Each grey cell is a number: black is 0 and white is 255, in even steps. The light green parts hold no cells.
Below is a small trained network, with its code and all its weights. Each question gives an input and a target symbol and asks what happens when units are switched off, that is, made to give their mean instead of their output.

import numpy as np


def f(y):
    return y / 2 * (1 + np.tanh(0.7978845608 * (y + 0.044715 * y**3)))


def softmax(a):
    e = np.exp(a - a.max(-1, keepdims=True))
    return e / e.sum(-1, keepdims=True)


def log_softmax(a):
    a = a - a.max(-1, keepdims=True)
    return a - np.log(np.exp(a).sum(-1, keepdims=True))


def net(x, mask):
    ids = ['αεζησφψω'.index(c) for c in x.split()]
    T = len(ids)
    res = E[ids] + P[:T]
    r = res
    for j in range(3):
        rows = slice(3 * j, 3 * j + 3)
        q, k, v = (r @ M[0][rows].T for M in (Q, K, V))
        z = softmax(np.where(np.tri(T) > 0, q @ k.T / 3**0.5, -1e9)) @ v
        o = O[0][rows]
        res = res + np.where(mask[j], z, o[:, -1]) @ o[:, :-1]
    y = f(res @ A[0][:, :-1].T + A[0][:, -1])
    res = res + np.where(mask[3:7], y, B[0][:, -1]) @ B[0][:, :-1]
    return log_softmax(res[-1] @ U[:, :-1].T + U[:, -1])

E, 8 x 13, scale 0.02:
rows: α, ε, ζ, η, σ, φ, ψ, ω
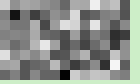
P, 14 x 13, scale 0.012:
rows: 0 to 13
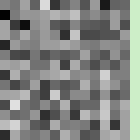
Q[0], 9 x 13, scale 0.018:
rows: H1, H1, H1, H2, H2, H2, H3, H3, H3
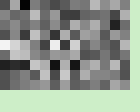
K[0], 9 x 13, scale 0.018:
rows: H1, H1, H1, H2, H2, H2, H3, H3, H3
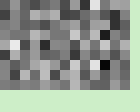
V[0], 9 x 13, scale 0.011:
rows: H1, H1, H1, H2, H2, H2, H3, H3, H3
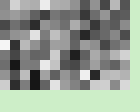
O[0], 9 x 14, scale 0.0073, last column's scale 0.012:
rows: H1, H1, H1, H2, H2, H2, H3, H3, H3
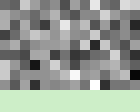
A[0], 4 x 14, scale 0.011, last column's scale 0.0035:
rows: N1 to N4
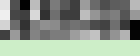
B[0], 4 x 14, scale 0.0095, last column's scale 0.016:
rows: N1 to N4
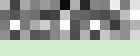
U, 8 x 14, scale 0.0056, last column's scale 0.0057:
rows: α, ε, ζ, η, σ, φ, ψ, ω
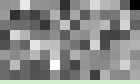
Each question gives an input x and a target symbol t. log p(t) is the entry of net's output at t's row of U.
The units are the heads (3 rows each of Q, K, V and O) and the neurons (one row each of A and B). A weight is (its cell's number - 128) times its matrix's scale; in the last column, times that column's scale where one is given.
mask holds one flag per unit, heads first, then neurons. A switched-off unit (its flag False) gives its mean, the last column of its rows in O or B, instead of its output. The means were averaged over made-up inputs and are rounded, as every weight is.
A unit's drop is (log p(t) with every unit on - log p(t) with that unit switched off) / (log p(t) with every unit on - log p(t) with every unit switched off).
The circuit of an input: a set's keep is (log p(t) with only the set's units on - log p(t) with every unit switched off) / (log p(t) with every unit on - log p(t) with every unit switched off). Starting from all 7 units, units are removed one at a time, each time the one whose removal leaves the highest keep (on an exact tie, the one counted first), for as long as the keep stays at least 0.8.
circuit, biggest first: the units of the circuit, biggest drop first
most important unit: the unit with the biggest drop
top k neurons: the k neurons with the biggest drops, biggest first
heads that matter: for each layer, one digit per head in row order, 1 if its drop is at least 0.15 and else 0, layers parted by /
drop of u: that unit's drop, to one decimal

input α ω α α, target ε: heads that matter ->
010
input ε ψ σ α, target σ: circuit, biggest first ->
(H2)
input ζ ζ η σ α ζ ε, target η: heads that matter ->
001
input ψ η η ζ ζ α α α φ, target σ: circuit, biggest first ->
(N3, H1, N4)
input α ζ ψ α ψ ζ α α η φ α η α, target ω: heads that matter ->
011
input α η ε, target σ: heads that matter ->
000
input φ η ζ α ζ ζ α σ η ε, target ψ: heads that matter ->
101
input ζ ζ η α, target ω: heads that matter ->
001
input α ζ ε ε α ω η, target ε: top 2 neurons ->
(N1, N2)
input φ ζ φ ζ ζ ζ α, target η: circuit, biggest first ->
(H3, N1)
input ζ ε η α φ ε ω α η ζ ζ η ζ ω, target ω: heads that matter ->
100
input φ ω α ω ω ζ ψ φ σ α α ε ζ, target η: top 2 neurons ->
(N2, N1)
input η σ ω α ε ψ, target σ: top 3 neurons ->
(N3, N1, N4)
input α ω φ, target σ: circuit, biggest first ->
(N3)
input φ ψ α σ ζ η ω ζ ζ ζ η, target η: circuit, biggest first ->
(H2, H3)
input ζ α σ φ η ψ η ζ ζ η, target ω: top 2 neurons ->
(N2, N1)
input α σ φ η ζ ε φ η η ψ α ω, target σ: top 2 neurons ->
(N3, N1)
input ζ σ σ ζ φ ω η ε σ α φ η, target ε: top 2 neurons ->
(N1, N4)
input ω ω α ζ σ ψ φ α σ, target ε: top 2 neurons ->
(N1, N4)
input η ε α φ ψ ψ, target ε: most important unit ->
H1
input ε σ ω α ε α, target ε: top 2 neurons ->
(N2, N1)
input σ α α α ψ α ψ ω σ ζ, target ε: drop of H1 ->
0.1
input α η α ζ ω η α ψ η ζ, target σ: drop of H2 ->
1.1
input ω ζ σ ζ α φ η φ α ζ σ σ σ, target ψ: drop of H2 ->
-0.1
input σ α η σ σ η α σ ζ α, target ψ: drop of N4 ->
0.0
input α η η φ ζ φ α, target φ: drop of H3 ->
1.0
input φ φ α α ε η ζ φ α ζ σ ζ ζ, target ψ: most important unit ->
H3
